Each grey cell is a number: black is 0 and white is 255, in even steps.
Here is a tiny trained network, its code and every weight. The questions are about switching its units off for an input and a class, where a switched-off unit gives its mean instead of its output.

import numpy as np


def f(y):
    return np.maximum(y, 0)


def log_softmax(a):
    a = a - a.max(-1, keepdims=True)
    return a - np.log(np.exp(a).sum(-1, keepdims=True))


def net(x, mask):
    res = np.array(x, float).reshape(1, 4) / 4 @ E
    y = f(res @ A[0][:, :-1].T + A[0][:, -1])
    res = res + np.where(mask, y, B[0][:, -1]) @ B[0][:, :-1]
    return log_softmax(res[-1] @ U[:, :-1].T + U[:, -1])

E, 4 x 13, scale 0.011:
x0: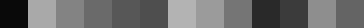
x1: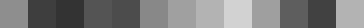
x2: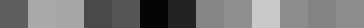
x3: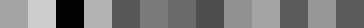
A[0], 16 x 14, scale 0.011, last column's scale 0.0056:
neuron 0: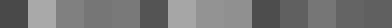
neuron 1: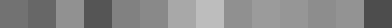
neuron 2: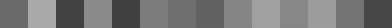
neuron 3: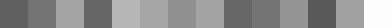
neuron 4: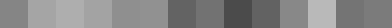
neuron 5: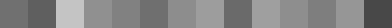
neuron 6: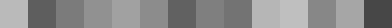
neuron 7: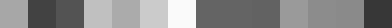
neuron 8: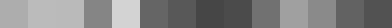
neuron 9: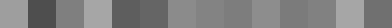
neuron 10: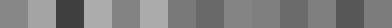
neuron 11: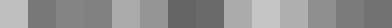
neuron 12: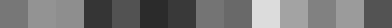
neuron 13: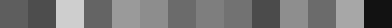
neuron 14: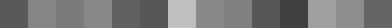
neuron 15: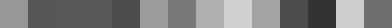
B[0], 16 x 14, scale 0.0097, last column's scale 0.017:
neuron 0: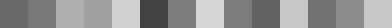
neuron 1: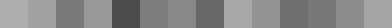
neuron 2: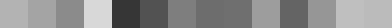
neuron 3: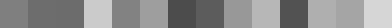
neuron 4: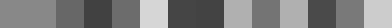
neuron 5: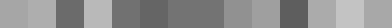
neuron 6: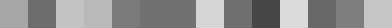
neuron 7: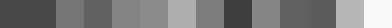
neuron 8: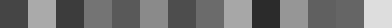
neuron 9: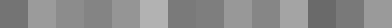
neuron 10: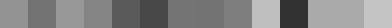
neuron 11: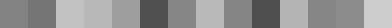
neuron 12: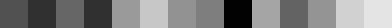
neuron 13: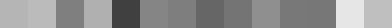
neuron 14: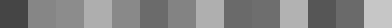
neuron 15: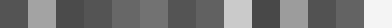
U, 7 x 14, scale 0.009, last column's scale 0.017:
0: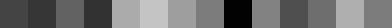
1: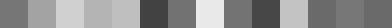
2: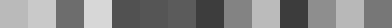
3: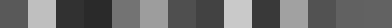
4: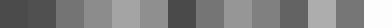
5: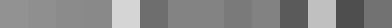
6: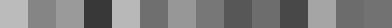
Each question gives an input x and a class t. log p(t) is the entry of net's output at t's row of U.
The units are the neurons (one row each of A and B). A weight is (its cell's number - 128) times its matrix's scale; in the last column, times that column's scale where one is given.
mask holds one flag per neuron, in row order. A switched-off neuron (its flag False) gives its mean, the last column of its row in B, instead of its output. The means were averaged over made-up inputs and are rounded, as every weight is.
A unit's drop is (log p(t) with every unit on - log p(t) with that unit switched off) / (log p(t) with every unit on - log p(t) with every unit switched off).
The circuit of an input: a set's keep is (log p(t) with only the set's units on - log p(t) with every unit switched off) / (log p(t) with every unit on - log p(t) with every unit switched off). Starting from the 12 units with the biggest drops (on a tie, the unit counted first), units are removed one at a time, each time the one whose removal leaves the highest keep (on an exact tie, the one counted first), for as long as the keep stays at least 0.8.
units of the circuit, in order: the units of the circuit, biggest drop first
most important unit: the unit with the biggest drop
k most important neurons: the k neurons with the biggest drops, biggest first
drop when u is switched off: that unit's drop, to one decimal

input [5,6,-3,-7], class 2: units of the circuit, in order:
(neuron 13; neuron 1)
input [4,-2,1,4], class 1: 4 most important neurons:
(neuron 0; neuron 3; neuron 13; neuron 14)
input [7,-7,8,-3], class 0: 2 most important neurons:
(neuron 12; neuron 15)
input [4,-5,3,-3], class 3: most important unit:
neuron 4
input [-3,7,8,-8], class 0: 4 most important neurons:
(neuron 12; neuron 2; neuron 10; neuron 8)
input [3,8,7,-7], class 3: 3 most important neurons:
(neuron 15; neuron 7; neuron 1)
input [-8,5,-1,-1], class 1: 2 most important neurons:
(neuron 6; neuron 11)
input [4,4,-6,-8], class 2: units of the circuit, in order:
(neuron 13; neuron 3)
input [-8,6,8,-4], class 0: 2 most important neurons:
(neuron 12; neuron 0)
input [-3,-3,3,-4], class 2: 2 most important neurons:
(neuron 7; neuron 5)
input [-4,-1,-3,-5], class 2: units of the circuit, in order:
(neuron 3; neuron 13)
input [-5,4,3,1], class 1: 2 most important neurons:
(neuron 11; neuron 6)
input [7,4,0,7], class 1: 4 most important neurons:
(neuron 0; neuron 14; neuron 3; neuron 13)
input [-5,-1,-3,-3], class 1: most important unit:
neuron 12
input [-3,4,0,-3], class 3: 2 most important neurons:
(neuron 15; neuron 0)
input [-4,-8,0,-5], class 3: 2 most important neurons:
(neuron 8; neuron 4)
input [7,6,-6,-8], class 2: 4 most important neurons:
(neuron 3; neuron 13; neuron 1; neuron 12)
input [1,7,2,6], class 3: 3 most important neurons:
(neuron 15; neuron 3; neuron 13)
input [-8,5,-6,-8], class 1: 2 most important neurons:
(neuron 6; neuron 11)
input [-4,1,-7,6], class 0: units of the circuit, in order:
(neuron 7)
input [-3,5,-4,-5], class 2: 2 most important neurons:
(neuron 12; neuron 3)
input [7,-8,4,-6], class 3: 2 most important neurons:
(neuron 4; neuron 8)
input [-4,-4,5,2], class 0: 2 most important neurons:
(neuron 12; neuron 15)
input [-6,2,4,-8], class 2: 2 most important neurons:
(neuron 13; neuron 5)
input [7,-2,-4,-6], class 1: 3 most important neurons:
(neuron 0; neuron 14; neuron 12)
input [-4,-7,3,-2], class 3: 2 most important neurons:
(neuron 8; neuron 4)
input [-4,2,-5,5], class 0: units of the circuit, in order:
(neuron 7)
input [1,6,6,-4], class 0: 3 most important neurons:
(neuron 12; neuron 8; neuron 4)
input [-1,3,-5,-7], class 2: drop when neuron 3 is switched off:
0.1
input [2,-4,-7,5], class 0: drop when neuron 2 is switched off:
0.0
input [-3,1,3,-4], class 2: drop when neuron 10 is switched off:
-0.1
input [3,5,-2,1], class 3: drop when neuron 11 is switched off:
0.1
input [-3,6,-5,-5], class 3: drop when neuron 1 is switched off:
0.2
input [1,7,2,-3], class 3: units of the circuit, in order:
(neuron 15)
